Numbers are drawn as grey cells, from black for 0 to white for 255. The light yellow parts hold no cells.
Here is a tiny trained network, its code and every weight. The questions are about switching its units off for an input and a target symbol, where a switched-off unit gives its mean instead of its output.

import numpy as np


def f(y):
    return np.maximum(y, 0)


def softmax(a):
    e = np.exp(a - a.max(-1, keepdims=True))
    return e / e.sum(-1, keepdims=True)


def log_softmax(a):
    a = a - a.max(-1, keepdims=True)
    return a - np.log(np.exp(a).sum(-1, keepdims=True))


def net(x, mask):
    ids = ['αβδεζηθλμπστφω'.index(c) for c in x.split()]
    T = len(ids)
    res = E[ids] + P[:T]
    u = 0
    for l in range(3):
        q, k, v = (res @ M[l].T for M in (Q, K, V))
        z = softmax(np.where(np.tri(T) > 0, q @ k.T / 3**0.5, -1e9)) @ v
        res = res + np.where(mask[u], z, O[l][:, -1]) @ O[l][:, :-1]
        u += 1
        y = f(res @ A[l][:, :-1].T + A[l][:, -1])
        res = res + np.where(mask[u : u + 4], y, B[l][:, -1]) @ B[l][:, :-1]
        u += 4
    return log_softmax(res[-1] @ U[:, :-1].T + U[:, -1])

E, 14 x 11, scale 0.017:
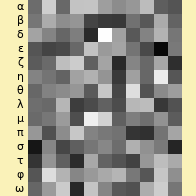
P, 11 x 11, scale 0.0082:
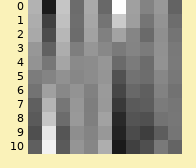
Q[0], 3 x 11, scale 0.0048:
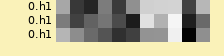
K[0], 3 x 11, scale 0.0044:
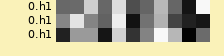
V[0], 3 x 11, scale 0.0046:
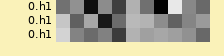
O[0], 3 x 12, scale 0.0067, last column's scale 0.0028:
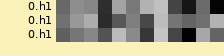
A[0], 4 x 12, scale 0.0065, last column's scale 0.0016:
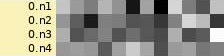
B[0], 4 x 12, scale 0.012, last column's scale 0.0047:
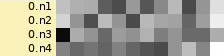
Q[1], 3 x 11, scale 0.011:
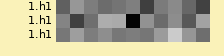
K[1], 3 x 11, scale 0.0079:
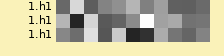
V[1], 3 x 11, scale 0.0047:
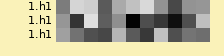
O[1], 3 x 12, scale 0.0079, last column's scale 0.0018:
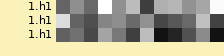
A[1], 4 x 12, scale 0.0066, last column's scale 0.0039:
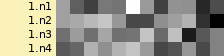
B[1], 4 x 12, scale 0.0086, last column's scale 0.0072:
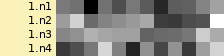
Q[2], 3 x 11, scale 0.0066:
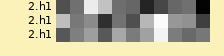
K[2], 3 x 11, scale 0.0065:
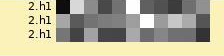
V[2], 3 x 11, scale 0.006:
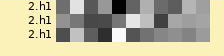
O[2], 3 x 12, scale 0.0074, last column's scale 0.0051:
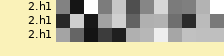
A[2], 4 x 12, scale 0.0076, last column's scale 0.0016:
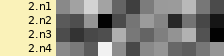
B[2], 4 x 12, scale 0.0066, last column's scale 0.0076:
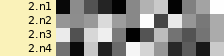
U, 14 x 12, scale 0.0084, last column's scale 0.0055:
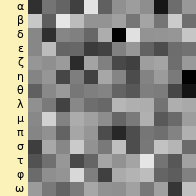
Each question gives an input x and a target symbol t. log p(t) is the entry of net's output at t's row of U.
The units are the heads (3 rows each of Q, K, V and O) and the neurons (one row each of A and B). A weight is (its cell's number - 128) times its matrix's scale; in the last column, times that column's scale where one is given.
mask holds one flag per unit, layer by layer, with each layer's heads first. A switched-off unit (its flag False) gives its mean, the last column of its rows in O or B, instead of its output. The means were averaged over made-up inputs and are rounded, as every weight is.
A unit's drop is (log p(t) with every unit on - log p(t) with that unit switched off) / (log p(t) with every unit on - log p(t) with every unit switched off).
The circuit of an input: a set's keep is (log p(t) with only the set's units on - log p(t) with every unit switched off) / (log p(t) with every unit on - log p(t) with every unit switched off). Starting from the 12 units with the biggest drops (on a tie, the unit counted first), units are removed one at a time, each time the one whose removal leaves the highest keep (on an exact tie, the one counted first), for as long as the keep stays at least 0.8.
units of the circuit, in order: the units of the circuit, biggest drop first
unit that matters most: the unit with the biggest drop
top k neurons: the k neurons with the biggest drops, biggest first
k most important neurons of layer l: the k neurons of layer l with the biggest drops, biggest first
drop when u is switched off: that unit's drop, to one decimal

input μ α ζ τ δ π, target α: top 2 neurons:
(1.n1 0.n4)
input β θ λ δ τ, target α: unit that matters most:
0.h1
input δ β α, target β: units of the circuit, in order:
(0.h1 1.h1 2.n1 2.h1)
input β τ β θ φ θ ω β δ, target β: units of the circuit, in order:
(2.h1 2.n1)
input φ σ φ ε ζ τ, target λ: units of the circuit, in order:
(0.n2 2.h1)
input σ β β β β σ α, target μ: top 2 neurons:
(0.n1 0.n2)
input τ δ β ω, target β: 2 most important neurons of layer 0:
(0.n2 0.n1)
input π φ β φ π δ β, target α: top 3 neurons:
(1.n1 0.n1 0.n3)
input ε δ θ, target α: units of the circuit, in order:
(2.h1 0.h1)
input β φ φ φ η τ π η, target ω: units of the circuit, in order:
(2.n4 0.n2 1.n2 0.h1)
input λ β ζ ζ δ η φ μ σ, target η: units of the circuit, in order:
(0.h1 2.h1)
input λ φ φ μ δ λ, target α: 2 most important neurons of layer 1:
(1.n1 1.n3)
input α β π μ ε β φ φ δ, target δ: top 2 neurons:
(1.n2 0.n2)
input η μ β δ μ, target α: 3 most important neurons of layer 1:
(1.n1 1.n3 1.n2)
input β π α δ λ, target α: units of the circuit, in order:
(2.h1)
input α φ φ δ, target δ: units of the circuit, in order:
(1.h1 0.h1)
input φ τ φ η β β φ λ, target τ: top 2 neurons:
(0.n3 0.n2)
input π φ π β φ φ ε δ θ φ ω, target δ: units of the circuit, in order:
(1.h1 0.h1 2.h1 1.n2)
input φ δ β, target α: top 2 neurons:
(1.n1 0.n4)
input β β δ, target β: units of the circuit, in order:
(2.h1)
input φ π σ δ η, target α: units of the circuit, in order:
(0.h1 2.h1)
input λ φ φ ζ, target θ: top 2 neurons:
(1.n2 0.n3)
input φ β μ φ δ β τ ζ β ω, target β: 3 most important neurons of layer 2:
(2.n2 2.n1 2.n3)
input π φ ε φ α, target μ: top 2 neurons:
(1.n2 0.n1)
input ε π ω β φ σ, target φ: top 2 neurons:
(2.n3 0.n2)
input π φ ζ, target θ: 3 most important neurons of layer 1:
(1.n2 1.n4 1.n1)
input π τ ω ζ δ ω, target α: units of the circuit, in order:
(0.h1)
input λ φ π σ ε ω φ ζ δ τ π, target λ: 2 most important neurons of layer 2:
(2.n2 2.n4)
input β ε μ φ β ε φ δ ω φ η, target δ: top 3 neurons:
(1.n2 0.n1 2.n3)
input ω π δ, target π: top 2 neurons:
(1.n1 0.n1)
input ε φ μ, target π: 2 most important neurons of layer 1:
(1.n1 1.n4)
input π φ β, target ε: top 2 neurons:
(2.n1 0.n1)
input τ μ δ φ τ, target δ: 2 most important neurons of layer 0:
(0.n2 0.n1)
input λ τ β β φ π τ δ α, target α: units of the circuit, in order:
(0.h1)
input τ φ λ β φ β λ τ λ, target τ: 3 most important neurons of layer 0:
(0.n3 0.n2 0.n4)
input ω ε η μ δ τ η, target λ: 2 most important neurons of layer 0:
(0.n2 0.n1)
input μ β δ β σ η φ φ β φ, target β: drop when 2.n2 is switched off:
0.3
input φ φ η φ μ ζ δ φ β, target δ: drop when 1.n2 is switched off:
0.2
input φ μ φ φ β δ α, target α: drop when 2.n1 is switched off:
-0.1
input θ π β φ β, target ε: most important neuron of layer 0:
(0.n1)
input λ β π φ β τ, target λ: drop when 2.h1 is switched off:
0.2
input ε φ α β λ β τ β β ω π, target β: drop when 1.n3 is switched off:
0.1
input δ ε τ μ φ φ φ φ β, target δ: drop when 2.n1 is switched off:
0.0
